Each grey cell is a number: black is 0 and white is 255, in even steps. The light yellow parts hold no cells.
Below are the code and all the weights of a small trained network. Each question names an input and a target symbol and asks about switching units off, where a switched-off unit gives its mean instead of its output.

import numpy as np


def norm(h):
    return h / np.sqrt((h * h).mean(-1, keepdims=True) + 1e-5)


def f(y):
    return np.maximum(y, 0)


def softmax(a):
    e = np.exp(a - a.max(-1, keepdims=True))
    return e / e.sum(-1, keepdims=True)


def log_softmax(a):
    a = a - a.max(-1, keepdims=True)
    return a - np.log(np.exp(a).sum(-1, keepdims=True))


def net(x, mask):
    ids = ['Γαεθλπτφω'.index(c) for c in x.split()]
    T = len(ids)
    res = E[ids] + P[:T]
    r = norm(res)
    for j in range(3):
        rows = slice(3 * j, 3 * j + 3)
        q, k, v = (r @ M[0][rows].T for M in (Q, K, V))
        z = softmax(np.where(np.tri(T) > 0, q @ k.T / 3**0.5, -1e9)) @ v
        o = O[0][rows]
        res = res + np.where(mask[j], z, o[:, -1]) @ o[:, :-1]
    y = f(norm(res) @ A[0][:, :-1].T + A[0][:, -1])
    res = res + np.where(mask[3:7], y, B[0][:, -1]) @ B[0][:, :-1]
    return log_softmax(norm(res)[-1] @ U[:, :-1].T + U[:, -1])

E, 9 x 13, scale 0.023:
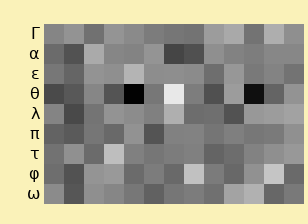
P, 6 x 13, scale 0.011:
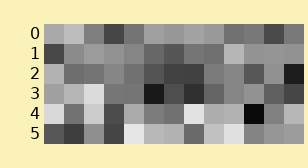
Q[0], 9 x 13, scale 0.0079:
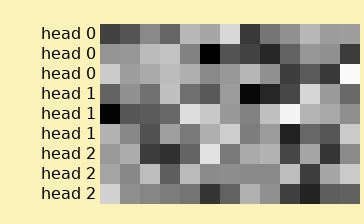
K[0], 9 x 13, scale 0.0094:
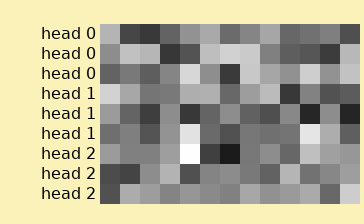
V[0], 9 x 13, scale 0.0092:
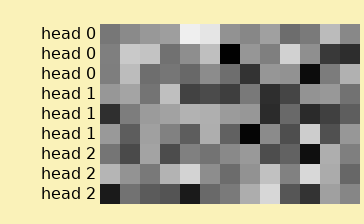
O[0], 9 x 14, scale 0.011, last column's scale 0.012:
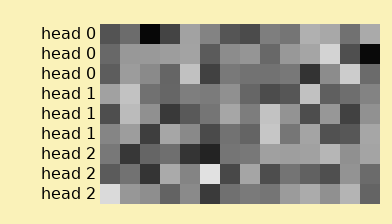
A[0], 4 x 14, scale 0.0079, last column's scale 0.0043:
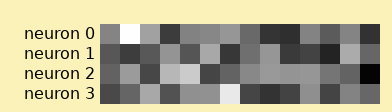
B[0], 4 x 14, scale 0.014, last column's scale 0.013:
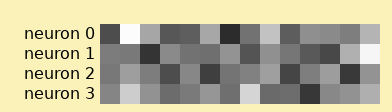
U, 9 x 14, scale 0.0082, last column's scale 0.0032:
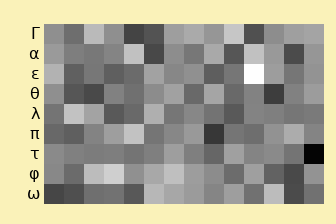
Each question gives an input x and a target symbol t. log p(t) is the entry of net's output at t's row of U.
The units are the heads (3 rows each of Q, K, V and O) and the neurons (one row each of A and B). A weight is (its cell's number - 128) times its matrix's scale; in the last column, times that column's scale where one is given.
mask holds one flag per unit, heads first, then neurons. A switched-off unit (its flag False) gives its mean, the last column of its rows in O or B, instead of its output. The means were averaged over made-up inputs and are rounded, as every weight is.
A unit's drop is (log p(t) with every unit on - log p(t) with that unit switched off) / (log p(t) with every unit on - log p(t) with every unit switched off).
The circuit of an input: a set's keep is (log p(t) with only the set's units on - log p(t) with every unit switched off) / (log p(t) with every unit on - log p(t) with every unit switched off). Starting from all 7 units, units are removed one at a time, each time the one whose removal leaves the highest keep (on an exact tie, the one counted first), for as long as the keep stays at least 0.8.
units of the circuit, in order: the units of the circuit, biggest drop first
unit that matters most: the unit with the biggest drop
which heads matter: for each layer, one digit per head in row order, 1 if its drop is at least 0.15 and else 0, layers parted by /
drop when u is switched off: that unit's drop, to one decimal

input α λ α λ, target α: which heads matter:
100
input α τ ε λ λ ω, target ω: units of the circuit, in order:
(head 0; head 2)
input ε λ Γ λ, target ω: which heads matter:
010
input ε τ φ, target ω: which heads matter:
010
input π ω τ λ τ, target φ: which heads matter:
100
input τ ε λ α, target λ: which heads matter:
010
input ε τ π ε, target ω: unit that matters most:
head 1
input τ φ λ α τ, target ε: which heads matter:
100
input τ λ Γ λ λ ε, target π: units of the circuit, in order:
(head 0; head 1)
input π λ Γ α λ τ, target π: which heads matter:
110
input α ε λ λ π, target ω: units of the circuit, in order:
(head 0; head 1)
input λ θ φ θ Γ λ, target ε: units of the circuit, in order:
(head 1; head 0)
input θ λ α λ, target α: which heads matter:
011
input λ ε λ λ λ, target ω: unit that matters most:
head 0
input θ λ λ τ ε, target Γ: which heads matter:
011
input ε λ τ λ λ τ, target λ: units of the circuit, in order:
(head 1; neuron 0)
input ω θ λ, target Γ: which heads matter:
101
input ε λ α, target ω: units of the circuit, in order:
(head 1; head 0)
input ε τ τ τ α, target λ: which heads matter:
010
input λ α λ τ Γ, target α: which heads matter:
110
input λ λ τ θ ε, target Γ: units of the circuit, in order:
(head 2)
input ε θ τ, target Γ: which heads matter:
000
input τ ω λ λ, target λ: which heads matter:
000
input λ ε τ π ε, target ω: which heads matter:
101
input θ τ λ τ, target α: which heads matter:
011
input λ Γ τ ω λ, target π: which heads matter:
100
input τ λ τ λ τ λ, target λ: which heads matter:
010
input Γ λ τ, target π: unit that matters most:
head 1
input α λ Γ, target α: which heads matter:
100
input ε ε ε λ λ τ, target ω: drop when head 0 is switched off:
0.3
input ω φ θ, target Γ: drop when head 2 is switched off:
0.2
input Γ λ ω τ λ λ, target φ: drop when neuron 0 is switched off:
0.0
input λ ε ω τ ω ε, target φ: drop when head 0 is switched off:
0.7
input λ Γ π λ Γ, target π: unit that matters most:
head 0
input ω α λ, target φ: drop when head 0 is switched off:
0.6
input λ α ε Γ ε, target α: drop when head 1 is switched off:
0.1
